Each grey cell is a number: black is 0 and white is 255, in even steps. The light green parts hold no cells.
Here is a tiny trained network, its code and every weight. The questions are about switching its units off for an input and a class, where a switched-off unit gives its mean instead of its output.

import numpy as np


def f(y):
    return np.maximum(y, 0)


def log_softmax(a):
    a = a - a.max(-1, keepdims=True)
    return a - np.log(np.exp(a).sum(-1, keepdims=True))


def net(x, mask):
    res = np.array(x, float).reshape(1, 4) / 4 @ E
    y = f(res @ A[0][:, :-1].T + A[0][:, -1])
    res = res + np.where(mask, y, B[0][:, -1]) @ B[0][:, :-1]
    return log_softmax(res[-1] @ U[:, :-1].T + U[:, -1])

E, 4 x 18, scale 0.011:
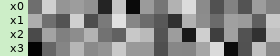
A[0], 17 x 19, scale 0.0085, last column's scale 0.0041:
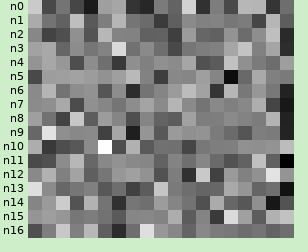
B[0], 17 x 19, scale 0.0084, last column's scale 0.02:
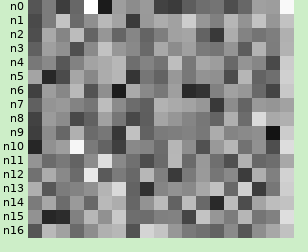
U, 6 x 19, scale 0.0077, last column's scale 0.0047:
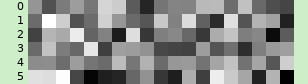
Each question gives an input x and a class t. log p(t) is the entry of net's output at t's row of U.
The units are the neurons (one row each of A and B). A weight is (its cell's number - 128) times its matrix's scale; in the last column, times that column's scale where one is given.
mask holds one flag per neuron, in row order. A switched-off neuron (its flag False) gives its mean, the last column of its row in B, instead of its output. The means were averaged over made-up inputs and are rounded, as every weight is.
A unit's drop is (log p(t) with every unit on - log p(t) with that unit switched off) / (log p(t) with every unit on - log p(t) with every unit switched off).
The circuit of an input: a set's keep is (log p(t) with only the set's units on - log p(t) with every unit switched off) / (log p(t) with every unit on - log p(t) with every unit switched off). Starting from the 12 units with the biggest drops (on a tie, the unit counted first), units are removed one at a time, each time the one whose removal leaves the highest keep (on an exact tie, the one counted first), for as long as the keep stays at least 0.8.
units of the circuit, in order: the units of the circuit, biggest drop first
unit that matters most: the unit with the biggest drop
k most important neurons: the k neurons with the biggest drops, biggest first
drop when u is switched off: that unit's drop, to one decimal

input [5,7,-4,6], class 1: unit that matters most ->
n8
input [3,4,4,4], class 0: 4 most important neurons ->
(n0; n5; n14; n16)
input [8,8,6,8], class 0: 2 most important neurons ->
(n5; n11)
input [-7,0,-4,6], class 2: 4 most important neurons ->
(n10; n15; n13; n4)
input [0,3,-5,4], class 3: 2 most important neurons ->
(n0; n13)
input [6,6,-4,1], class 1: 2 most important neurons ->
(n1; n8)
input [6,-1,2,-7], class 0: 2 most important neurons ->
(n15; n13)
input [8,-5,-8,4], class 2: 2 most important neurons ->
(n9; n6)
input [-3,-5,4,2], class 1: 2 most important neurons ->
(n0; n16)
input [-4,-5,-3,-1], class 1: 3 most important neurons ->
(n14; n9; n6)
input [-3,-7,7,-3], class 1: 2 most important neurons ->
(n0; n16)
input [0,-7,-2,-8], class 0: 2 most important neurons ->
(n13; n15)
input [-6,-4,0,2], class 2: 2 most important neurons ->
(n10; n1)
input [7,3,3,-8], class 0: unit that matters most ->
n15
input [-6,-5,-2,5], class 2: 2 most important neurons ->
(n10; n15)
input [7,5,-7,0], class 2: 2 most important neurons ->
(n6; n9)
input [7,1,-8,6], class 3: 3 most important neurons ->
(n0; n10; n13)
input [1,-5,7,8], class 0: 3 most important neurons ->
(n5; n0; n11)
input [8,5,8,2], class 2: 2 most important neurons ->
(n9; n6)
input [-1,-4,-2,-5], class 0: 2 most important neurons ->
(n13; n4)
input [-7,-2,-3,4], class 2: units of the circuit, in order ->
(n10)
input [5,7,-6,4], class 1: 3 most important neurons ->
(n1; n8; n3)
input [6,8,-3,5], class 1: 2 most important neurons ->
(n1; n8)
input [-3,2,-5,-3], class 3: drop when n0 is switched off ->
1.2
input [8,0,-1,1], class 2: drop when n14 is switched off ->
0.0
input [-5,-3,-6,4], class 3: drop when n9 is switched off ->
0.2
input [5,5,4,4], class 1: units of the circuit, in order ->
(n1)
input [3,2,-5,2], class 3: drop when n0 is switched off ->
0.7
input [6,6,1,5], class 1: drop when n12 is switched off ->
0.1
